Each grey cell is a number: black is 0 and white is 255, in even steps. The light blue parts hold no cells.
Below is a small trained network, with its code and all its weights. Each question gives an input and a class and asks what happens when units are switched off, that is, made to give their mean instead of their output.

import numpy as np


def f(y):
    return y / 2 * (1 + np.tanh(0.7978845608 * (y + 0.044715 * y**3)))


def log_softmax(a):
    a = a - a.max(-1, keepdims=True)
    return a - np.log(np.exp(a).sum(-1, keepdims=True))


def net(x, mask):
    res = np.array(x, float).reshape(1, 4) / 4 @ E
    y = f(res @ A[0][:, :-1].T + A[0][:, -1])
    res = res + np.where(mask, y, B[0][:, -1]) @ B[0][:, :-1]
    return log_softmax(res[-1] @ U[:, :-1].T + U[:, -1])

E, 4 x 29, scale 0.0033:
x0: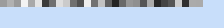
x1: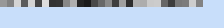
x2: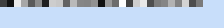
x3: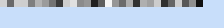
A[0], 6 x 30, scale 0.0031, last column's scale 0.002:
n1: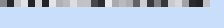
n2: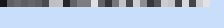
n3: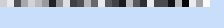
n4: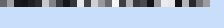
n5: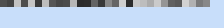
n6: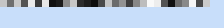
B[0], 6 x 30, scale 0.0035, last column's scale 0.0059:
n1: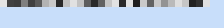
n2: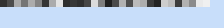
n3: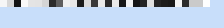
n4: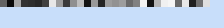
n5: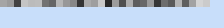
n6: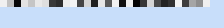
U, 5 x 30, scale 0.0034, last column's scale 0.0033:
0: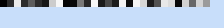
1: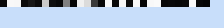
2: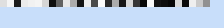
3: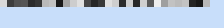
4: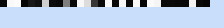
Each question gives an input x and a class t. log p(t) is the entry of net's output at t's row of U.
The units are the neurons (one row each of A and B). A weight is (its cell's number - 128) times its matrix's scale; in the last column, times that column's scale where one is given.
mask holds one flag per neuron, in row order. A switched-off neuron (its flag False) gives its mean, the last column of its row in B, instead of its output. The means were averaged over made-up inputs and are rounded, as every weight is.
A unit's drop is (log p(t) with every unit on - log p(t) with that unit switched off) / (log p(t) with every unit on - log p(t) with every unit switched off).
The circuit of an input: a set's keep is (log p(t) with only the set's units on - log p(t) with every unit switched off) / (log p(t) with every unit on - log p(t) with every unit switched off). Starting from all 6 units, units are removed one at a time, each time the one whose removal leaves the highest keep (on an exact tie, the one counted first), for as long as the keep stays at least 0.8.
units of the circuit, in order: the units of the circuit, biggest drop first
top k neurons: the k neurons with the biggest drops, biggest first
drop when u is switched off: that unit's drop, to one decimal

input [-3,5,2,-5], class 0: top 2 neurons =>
(n3 n2)
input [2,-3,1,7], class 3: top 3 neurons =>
(n1 n6 n5)
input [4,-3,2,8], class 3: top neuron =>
(n1)
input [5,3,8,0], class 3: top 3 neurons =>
(n1 n3 n4)
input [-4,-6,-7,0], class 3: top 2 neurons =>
(n4 n2)
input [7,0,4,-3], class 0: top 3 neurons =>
(n6 n5 n3)
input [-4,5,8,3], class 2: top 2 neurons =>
(n5 n6)
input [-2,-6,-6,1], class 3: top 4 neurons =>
(n4 n6 n5 n2)
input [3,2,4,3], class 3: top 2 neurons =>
(n3 n1)
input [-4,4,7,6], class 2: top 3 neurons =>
(n6 n5 n4)
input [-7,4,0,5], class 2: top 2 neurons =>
(n6 n5)
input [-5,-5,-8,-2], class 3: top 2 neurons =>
(n2 n4)
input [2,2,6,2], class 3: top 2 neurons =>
(n3 n1)
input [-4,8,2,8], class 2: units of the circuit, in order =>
(n6)
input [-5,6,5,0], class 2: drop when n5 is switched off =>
0.1
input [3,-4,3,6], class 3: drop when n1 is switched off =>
0.2
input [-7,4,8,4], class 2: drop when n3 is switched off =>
-0.2
